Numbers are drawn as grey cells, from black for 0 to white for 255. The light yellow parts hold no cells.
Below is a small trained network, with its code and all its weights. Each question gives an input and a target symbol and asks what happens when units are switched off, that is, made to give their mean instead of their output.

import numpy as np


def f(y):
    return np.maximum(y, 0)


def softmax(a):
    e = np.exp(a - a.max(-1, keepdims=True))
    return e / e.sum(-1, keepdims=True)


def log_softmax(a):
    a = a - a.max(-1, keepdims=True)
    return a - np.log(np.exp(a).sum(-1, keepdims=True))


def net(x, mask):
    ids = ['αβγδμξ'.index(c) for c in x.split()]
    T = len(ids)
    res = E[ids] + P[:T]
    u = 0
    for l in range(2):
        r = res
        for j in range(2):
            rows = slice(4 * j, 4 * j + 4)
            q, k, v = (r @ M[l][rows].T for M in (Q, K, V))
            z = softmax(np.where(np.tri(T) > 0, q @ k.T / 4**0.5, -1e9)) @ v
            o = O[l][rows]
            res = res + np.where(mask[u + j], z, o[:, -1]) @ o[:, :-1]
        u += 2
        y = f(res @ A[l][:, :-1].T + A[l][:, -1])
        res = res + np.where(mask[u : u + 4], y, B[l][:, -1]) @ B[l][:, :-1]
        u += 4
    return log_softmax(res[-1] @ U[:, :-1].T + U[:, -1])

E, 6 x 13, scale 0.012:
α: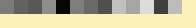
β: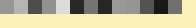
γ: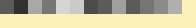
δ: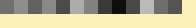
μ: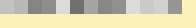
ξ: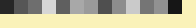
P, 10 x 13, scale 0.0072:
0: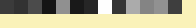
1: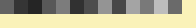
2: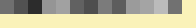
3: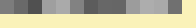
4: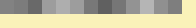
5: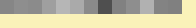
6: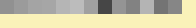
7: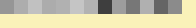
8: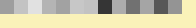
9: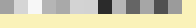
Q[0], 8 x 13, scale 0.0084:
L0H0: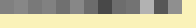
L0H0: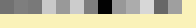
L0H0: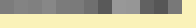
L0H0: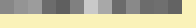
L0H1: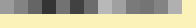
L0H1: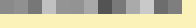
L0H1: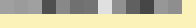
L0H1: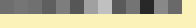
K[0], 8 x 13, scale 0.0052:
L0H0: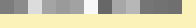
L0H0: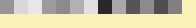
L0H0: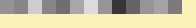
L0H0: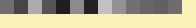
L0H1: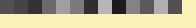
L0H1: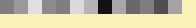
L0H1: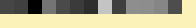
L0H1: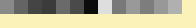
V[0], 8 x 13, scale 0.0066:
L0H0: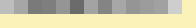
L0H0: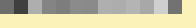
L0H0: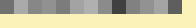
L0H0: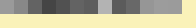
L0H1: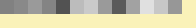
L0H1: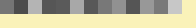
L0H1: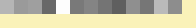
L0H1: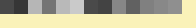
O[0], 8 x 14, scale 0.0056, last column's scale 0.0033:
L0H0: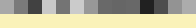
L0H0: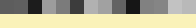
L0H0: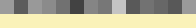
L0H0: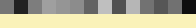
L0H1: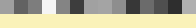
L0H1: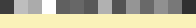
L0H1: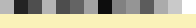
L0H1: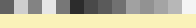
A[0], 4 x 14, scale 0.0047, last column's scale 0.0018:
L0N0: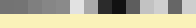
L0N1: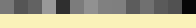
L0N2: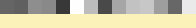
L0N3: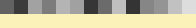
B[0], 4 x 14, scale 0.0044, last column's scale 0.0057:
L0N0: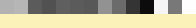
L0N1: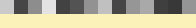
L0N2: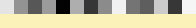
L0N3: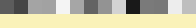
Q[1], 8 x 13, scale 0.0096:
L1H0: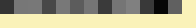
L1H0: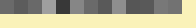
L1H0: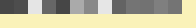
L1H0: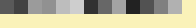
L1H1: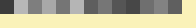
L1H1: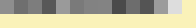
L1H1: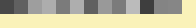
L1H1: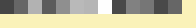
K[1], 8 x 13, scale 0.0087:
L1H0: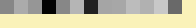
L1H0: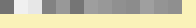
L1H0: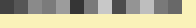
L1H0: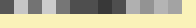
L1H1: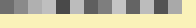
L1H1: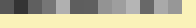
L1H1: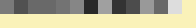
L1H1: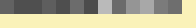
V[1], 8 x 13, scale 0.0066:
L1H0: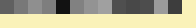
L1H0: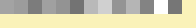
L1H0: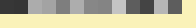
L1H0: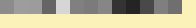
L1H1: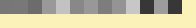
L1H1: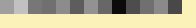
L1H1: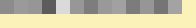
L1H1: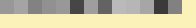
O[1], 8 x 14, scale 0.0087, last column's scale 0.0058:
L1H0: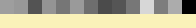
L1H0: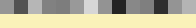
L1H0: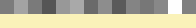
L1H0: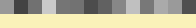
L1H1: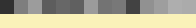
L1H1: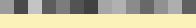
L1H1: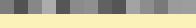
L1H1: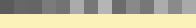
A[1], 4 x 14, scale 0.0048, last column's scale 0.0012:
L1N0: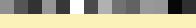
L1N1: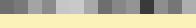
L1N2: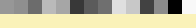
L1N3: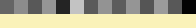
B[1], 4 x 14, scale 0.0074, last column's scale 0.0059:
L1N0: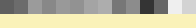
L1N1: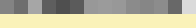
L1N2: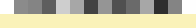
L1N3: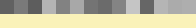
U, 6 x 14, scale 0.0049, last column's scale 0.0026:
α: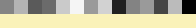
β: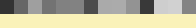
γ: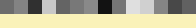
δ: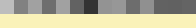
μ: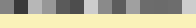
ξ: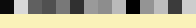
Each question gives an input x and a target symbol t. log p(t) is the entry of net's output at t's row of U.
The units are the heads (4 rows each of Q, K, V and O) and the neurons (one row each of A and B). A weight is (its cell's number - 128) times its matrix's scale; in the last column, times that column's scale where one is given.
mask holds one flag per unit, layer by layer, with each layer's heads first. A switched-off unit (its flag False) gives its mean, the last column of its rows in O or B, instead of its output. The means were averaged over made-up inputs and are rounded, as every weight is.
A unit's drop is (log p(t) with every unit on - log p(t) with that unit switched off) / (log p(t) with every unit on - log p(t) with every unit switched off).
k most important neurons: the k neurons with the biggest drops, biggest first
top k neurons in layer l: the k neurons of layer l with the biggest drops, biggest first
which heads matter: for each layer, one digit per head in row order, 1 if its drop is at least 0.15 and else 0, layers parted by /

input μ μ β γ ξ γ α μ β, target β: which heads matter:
01 / 11
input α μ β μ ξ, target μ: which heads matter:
01 / 10
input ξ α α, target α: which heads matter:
01 / 01
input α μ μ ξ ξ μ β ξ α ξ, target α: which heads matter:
01 / 01
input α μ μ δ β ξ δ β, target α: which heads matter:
01 / 10
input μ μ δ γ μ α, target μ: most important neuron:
[L0N1]
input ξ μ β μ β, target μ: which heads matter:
00 / 10
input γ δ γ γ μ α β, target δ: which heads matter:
11 / 10
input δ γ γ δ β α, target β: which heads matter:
00 / 01
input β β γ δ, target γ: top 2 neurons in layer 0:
[L0N0; L0N3]
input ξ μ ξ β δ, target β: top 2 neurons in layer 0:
[L0N0; L0N2]
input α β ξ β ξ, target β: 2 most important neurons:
[L1N0; L0N2]
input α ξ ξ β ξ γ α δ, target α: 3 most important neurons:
[L0N0; L1N0; L1N2]
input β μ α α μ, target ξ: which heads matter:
00 / 10
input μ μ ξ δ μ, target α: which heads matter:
00 / 10
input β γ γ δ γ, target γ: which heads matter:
00 / 11
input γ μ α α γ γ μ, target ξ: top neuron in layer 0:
[L0N3]
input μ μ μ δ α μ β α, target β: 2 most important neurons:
[L0N2; L1N0]
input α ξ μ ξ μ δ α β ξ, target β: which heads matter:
10 / 01
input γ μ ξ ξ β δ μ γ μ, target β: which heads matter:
00 / 11
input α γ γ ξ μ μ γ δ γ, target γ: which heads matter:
01 / 11
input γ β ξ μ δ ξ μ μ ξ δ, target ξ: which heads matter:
00 / 01
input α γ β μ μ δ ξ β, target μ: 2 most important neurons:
[L0N2; L0N0]
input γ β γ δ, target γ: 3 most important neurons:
[L0N3; L0N0; L1N3]
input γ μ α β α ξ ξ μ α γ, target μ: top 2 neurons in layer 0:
[L0N3; L0N2]
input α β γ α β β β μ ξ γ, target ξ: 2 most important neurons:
[L0N3; L1N2]
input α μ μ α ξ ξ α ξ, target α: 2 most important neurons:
[L1N0; L0N0]
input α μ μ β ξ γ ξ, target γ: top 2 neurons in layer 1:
[L1N3; L1N0]
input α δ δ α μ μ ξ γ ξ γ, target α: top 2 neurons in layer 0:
[L0N3; L0N2]
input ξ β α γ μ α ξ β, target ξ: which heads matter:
01 / 10
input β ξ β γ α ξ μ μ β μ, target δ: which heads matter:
00 / 10
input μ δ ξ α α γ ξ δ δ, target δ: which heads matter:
11 / 01
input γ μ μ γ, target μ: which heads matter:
00 / 10
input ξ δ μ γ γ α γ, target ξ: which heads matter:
01 / 10
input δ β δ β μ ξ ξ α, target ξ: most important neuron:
[L1N2]
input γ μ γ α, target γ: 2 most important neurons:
[L0N3; L1N0]
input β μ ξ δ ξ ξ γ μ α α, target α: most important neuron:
[L1N0]
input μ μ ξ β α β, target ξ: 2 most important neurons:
[L0N2; L1N2]
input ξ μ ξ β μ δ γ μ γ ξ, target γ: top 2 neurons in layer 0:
[L0N3; L0N2]
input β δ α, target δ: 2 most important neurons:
[L0N0; L1N2]
